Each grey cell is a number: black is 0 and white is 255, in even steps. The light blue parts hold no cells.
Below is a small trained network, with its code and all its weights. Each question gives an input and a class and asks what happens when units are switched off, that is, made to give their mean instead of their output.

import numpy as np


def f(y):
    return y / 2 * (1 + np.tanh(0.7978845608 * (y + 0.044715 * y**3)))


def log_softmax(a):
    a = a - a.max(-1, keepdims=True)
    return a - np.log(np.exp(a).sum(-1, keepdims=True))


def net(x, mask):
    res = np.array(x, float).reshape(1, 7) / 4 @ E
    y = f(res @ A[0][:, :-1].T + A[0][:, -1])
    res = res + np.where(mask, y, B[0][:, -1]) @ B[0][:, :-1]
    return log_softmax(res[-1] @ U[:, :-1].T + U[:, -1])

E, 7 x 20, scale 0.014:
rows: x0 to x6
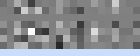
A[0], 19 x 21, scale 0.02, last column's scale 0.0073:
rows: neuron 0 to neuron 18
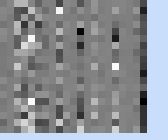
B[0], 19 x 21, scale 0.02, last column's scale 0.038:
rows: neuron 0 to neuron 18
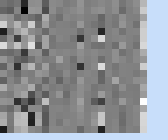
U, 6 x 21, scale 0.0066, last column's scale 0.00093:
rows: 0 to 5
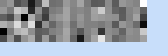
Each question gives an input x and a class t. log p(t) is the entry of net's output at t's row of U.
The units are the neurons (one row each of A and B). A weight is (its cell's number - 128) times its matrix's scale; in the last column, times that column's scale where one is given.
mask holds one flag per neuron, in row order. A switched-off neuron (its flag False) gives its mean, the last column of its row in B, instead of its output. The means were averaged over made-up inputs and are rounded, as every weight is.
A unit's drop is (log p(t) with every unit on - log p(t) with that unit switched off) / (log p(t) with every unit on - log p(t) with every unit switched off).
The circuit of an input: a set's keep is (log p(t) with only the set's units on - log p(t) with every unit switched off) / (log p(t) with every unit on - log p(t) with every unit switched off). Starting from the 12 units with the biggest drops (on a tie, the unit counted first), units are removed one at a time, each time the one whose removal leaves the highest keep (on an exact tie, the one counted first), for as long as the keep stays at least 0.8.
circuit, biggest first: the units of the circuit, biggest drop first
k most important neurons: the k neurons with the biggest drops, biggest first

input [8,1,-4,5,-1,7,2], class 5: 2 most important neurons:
[neuron 9; neuron 17]
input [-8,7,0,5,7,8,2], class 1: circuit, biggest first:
[neuron 16]
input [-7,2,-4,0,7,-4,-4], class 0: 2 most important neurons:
[neuron 14; neuron 9]
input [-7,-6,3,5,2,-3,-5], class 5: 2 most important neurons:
[neuron 5; neuron 6]
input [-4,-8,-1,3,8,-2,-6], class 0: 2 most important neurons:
[neuron 14; neuron 6]
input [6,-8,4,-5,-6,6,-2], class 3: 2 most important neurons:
[neuron 14; neuron 17]
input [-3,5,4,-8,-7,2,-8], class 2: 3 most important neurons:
[neuron 14; neuron 4; neuron 1]
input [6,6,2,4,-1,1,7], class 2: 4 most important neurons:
[neuron 0; neuron 15; neuron 5; neuron 3]
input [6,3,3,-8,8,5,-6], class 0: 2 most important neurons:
[neuron 14; neuron 4]
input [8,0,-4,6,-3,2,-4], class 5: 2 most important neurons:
[neuron 9; neuron 18]
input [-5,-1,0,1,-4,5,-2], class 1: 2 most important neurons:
[neuron 14; neuron 9]
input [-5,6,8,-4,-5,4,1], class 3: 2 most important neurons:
[neuron 14; neuron 9]
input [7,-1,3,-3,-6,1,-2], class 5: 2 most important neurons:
[neuron 14; neuron 17]
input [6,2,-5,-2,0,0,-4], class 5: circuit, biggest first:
[neuron 9]
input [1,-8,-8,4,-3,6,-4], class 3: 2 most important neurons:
[neuron 17; neuron 3]
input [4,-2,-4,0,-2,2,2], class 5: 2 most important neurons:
[neuron 14; neuron 6]
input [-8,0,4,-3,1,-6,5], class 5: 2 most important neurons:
[neuron 5; neuron 16]
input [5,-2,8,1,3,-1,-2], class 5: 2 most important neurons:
[neuron 9; neuron 6]
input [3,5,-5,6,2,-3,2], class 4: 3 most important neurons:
[neuron 4; neuron 3; neuron 12]
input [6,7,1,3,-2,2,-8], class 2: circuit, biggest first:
[neuron 1]
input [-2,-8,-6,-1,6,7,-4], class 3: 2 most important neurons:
[neuron 3; neuron 17]
